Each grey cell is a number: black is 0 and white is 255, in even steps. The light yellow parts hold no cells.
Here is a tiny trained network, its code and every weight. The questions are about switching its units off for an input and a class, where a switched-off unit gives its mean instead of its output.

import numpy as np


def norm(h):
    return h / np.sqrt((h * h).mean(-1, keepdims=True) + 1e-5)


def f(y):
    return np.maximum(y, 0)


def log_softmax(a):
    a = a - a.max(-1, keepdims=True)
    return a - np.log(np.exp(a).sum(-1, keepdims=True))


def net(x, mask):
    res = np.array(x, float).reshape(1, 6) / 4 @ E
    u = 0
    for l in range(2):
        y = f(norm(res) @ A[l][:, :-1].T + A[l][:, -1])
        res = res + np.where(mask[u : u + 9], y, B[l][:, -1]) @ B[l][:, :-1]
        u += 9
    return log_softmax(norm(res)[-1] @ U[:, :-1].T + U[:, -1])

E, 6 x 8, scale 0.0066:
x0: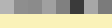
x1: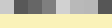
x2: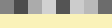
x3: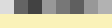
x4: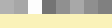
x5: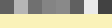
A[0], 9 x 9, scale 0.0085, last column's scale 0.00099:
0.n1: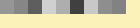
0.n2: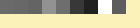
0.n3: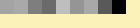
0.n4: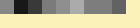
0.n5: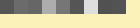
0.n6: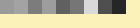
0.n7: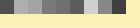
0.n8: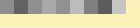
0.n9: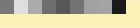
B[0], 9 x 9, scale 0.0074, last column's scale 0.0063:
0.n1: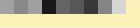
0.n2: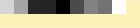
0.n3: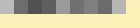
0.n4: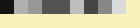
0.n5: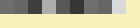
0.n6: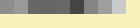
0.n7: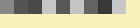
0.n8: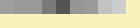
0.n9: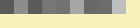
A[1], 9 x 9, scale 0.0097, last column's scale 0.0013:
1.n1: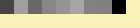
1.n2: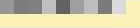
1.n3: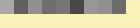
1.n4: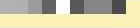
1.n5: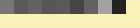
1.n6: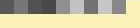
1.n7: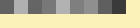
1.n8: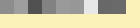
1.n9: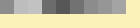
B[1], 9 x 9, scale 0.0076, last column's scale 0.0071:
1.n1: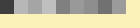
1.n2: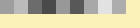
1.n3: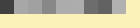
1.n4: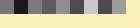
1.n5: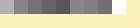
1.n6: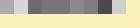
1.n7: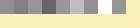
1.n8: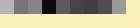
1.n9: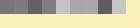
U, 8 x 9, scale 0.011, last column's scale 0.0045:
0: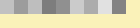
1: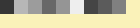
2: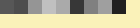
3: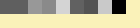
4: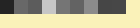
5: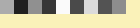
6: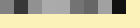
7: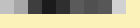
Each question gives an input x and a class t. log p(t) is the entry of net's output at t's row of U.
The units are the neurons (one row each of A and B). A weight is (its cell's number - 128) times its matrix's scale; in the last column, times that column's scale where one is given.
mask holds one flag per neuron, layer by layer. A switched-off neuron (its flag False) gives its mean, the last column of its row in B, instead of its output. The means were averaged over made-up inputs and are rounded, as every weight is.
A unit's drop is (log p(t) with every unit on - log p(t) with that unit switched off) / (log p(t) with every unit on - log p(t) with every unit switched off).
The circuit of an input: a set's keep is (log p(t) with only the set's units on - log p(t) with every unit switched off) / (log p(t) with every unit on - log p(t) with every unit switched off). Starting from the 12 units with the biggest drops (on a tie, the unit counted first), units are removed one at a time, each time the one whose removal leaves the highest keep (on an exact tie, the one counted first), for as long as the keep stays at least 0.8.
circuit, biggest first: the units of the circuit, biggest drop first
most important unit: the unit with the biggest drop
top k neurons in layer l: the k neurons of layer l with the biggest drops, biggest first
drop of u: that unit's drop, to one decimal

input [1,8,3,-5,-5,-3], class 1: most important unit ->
0.n4
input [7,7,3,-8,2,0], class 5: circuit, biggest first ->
0.n2, 0.n4
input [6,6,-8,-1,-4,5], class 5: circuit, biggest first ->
0.n2, 1.n4
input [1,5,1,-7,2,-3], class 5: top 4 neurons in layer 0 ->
0.n4, 0.n7, 0.n2, 0.n3
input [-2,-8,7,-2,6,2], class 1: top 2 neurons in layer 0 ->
0.n9, 0.n2
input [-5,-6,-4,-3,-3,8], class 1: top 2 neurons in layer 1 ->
1.n1, 1.n7
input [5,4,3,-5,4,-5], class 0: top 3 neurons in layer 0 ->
0.n8, 0.n1, 0.n6
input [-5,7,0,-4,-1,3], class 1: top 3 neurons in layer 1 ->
1.n1, 1.n5, 1.n7
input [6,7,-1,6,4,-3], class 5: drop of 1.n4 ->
0.2
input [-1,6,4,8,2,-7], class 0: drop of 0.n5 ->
0.1
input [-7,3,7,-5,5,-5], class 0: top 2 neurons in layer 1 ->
1.n2, 1.n3
